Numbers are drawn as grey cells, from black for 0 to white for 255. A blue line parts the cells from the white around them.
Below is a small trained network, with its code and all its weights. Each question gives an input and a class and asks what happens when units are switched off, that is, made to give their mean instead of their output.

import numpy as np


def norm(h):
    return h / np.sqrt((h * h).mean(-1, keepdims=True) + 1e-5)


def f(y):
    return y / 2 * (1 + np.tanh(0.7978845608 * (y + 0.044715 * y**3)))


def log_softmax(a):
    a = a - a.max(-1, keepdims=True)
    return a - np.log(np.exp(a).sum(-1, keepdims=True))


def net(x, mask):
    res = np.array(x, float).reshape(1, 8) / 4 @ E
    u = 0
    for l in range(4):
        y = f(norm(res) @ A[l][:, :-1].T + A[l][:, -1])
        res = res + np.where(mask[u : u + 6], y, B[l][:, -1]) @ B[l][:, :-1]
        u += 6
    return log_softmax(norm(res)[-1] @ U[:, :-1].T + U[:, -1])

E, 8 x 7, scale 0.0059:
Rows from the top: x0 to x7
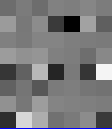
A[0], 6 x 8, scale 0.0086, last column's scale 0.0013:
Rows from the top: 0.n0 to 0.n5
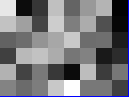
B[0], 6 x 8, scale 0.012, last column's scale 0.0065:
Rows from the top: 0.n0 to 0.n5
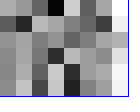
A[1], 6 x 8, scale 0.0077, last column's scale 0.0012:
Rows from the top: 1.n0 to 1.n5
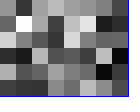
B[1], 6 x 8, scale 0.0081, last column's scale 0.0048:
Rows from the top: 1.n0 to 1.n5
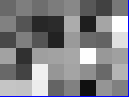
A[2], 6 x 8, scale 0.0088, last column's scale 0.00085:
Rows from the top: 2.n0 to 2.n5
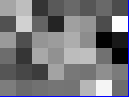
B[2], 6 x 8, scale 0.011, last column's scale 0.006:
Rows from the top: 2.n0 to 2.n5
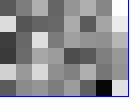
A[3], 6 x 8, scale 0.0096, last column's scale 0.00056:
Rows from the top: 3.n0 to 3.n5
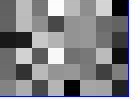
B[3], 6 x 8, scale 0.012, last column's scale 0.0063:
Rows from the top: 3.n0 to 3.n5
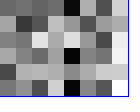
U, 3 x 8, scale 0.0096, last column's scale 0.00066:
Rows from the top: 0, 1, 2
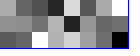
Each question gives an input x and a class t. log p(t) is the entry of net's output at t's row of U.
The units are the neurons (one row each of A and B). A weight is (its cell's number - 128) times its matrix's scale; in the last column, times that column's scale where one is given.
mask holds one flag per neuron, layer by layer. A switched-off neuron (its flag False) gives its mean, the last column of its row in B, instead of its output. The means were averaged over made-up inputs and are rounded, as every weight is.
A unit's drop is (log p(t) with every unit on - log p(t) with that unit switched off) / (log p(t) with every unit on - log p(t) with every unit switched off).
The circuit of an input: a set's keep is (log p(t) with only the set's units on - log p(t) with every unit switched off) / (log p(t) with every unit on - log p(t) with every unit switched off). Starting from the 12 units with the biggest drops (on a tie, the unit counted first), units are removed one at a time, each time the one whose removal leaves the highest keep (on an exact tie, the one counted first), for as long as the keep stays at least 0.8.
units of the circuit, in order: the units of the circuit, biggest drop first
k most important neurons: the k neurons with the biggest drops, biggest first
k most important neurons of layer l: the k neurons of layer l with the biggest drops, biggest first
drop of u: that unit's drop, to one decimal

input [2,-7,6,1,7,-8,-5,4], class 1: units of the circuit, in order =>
0.n0, 3.n0
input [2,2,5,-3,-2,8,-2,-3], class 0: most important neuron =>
0.n0
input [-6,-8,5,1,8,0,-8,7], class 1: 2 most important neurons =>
0.n0, 0.n1
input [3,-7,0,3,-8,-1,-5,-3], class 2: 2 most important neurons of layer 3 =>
3.n2, 3.n5
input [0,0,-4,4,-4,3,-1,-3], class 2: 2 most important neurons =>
0.n1, 0.n3
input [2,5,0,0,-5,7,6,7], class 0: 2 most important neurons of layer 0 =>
0.n3, 0.n5
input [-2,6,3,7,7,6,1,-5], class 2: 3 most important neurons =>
0.n5, 2.n5, 1.n3
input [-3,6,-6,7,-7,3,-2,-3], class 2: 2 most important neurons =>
0.n1, 0.n5
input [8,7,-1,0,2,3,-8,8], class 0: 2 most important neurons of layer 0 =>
0.n5, 0.n3
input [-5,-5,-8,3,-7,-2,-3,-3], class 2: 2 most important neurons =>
0.n1, 0.n4
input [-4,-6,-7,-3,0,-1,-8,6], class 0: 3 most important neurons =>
0.n3, 0.n4, 1.n1
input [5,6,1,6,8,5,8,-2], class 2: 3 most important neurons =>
0.n5, 1.n3, 2.n5
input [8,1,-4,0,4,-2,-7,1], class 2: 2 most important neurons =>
0.n0, 0.n3
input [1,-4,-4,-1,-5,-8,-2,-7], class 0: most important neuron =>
0.n0
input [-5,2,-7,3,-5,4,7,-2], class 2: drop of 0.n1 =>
1.3
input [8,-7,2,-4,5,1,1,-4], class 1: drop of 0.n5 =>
0.0
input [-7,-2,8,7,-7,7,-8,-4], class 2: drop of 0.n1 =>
1.4
